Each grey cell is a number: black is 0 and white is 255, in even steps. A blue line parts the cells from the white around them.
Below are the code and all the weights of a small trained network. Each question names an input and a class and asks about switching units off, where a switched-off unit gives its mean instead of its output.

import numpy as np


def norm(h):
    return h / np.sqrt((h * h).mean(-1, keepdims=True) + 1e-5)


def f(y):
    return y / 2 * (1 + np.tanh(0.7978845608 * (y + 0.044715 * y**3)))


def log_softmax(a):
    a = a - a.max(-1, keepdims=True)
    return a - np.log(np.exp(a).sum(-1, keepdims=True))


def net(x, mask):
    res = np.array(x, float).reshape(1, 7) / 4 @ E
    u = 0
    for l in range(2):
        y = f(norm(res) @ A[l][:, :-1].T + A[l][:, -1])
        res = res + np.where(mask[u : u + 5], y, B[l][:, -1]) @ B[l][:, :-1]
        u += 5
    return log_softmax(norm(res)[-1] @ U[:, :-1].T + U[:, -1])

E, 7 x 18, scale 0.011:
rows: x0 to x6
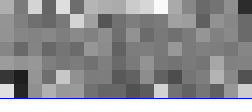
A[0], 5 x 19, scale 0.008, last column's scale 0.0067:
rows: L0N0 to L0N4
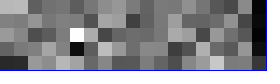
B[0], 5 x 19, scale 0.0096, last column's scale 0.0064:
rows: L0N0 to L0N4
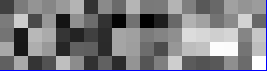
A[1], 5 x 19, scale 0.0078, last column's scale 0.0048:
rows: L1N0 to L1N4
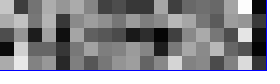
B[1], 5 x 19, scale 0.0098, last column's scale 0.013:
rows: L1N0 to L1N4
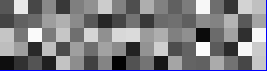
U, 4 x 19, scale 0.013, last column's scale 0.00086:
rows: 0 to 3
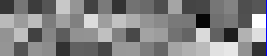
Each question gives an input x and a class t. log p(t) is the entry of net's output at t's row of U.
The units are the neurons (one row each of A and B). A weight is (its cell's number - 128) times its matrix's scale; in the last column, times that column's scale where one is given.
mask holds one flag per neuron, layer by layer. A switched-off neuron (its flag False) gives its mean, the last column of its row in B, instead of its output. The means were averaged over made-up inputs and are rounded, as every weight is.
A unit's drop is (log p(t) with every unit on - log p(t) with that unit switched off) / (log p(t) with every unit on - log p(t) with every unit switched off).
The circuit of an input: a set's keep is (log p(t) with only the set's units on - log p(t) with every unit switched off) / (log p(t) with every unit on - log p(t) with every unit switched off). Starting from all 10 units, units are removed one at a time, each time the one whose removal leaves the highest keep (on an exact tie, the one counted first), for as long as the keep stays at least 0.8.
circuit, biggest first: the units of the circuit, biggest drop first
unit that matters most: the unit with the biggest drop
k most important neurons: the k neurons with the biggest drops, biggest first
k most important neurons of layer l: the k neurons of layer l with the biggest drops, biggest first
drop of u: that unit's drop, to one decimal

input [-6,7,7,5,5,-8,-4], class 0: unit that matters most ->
L1N4
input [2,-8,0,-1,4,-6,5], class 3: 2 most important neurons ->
(L0N3; L0N4)
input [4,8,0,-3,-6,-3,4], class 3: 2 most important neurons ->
(L0N2; L1N2)
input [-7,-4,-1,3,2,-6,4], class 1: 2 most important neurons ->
(L1N2; L0N4)
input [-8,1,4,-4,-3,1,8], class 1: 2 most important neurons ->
(L1N2; L1N3)
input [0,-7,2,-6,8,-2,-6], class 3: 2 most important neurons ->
(L0N3; L1N0)
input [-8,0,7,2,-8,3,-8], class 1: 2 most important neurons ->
(L1N2; L1N0)
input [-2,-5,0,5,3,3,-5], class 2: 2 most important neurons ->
(L1N3; L0N2)
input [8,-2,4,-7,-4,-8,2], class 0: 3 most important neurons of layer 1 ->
(L1N2; L1N4; L1N1)
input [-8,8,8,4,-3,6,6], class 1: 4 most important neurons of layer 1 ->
(L1N2; L1N4; L1N3; L1N1)
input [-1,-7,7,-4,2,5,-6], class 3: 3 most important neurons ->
(L0N3; L1N0; L1N4)
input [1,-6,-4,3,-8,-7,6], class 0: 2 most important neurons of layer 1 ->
(L1N4; L1N3)
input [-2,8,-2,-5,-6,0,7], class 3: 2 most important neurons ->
(L0N2; L1N3)
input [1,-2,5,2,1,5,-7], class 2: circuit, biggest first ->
(L1N3)
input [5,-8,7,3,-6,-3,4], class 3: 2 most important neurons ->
(L0N3; L1N2)
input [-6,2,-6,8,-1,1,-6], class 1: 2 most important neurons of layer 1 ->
(L1N2; L1N0)
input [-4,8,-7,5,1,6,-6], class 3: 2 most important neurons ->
(L0N2; L1N4)
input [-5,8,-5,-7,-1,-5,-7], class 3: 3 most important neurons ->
(L0N2; L1N0; L1N2)
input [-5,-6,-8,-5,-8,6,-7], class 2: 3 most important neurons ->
(L1N3; L1N4; L0N2)
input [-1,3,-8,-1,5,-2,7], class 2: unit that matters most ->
L1N0
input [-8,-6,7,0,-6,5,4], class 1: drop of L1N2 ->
1.1
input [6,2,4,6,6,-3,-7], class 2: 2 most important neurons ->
(L1N2; L1N3)
